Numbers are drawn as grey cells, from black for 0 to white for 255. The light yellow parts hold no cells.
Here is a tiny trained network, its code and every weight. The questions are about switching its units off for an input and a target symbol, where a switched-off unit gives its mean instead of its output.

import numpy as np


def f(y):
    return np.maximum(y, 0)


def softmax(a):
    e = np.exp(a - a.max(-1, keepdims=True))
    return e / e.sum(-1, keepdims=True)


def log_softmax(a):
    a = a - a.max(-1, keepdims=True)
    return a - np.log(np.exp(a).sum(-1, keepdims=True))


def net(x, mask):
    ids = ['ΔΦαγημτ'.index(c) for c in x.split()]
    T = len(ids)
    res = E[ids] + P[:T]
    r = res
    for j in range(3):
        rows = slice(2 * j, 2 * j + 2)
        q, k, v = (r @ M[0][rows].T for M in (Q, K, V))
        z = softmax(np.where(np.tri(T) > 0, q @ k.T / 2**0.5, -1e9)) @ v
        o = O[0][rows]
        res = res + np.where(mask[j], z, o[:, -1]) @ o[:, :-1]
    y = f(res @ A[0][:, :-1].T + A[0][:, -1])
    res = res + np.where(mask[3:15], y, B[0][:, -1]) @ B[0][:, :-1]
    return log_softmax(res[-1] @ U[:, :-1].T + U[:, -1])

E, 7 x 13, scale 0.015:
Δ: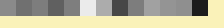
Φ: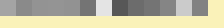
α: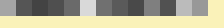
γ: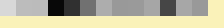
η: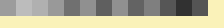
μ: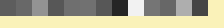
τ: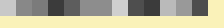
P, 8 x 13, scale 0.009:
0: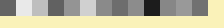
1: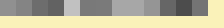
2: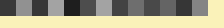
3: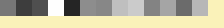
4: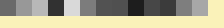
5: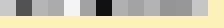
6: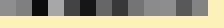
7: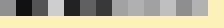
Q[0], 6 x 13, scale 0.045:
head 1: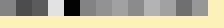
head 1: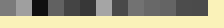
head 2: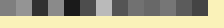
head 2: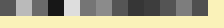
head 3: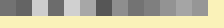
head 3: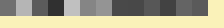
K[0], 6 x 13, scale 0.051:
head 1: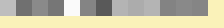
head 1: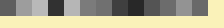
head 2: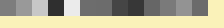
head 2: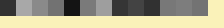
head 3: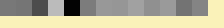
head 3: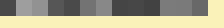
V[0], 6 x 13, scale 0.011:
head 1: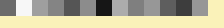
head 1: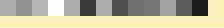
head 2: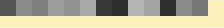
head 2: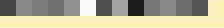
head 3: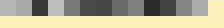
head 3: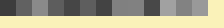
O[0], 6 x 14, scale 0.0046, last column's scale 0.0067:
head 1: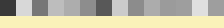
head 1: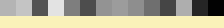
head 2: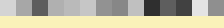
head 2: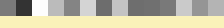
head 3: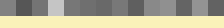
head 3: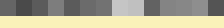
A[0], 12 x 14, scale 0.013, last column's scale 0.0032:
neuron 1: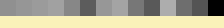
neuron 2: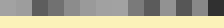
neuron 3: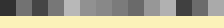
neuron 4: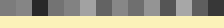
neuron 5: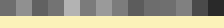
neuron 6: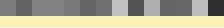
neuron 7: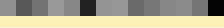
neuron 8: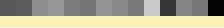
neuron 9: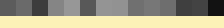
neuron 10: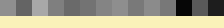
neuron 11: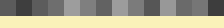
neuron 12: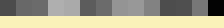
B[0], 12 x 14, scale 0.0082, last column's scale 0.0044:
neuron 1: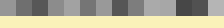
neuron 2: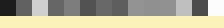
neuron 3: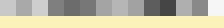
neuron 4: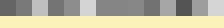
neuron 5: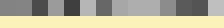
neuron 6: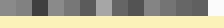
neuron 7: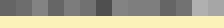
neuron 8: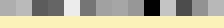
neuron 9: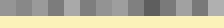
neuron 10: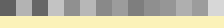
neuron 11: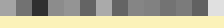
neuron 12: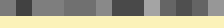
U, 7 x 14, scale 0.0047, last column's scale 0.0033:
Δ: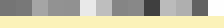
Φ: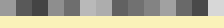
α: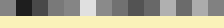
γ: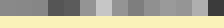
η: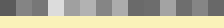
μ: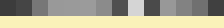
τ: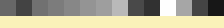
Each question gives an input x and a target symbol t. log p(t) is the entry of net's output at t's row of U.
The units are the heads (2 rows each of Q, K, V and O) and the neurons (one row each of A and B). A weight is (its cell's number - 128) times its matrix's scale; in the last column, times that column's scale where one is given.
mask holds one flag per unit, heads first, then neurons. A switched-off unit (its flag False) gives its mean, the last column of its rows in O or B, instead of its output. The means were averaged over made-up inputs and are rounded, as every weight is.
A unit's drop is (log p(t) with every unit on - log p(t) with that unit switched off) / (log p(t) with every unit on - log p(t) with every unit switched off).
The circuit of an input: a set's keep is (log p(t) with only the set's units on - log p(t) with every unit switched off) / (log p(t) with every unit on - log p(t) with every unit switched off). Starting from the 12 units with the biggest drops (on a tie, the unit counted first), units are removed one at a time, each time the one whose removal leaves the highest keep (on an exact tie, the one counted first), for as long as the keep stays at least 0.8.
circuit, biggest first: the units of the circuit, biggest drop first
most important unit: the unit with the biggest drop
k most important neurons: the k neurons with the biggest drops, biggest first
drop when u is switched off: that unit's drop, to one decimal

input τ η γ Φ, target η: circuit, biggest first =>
[head 1]
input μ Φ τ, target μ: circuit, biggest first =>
[neuron 2; head 2]
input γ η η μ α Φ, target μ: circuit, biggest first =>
[head 2; neuron 2; head 3]
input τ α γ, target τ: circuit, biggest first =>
[head 2; neuron 8]
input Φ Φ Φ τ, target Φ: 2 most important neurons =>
[neuron 1; neuron 5]
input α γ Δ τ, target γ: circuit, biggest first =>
[head 2; head 1; neuron 3]
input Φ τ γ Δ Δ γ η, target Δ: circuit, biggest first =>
[head 2; head 3]
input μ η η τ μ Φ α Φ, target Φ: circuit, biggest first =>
[head 1; head 2]
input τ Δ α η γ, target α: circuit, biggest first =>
[head 1; head 3; neuron 3]
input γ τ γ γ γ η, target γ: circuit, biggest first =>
[head 2; neuron 3; head 1]
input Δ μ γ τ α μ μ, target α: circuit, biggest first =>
[head 1; head 2; neuron 2]
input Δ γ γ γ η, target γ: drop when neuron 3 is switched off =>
0.7
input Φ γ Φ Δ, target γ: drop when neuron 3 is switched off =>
0.5
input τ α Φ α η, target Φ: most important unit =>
head 1
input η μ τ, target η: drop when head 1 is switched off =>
1.0
